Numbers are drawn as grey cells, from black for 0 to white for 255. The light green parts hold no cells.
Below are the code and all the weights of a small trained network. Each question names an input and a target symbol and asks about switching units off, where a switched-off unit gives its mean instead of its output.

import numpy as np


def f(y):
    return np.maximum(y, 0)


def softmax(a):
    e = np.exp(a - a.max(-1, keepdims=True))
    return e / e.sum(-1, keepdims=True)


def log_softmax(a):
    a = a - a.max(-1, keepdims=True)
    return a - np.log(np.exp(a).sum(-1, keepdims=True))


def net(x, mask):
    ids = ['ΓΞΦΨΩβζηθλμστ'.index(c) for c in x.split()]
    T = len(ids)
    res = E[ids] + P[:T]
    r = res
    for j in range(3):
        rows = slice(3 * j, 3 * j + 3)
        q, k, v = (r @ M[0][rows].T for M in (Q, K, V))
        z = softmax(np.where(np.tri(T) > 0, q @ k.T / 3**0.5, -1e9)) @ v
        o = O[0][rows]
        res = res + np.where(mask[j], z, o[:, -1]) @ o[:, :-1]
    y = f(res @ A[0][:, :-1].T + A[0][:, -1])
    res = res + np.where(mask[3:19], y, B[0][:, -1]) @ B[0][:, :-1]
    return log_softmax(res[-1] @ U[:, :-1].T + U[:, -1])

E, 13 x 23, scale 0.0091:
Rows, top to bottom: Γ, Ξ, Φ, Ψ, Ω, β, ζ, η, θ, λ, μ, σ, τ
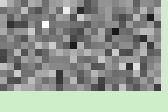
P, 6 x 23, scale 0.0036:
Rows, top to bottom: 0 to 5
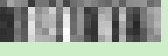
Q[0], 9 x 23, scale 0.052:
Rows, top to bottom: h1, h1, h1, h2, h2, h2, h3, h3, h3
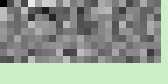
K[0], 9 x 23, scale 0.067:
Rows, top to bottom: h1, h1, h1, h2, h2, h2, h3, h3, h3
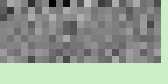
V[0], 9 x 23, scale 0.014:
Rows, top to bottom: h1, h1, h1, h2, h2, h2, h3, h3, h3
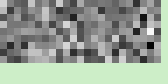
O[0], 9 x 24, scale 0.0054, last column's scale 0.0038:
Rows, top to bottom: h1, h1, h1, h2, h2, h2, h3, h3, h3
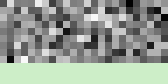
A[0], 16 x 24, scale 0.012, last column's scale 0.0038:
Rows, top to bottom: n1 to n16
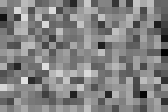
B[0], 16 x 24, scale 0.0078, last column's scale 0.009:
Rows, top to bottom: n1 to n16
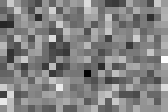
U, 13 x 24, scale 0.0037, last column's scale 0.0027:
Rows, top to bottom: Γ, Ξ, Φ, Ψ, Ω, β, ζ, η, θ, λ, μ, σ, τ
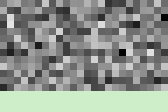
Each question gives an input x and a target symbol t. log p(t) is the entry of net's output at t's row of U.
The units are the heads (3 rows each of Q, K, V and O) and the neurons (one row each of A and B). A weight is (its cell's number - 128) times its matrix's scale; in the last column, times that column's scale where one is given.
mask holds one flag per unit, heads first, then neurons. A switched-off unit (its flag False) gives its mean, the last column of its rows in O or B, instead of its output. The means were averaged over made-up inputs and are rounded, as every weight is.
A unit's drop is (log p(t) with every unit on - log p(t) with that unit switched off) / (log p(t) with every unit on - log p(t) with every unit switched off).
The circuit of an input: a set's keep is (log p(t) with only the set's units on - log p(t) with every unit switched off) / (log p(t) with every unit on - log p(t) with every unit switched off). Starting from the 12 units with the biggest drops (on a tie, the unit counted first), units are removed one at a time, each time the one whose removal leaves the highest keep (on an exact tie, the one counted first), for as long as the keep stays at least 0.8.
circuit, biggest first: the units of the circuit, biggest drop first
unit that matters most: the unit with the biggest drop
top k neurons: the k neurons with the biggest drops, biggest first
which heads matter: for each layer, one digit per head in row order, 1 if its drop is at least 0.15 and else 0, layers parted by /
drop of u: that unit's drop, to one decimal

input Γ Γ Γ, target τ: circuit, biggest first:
(h1)
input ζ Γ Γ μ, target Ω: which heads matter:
010
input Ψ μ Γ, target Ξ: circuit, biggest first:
(h1; n8)
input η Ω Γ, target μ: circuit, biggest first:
(h3; h2)
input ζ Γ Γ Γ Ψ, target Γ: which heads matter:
011
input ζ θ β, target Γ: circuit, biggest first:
(h3; h2)
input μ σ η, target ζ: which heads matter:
100
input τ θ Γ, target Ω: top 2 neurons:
(n11; n16)
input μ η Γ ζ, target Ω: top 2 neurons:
(n9; n3)
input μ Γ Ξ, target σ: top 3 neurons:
(n12; n9; n3)
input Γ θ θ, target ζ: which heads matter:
010
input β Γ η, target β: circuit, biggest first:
(h1; n6)
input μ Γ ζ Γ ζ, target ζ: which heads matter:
100
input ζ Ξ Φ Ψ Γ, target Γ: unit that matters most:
h3
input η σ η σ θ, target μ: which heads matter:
011
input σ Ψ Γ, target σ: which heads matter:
100
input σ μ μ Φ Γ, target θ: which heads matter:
010
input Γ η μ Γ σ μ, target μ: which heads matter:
001
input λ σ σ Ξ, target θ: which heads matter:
110
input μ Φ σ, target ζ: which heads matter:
100
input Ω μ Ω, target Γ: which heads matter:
000
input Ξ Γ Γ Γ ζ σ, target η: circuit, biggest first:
(h1)
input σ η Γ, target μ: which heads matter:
001
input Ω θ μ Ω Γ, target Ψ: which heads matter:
101
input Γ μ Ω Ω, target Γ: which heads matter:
010
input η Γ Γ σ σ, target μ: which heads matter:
011
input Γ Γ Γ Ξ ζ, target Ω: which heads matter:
010
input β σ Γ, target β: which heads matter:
100
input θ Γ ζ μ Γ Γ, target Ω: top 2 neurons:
(n13; n9)
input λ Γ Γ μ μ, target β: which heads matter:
001
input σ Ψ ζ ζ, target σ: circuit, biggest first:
(h1)
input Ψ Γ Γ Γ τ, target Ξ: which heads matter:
100
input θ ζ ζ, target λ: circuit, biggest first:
(h1; n15)
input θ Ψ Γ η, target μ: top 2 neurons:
(n11; n13)
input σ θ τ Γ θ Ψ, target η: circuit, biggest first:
(n10; h2)
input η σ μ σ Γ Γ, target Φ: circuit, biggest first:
(h3)
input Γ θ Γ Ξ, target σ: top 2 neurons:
(n12; n4)
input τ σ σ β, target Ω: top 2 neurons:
(n16; n11)
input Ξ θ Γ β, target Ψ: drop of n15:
-0.1
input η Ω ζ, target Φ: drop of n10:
-0.1
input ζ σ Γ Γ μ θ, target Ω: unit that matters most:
h2
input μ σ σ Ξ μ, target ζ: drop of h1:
1.8
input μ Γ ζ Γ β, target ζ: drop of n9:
-0.3
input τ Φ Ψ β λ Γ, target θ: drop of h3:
-0.1
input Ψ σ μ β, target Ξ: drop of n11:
0.0
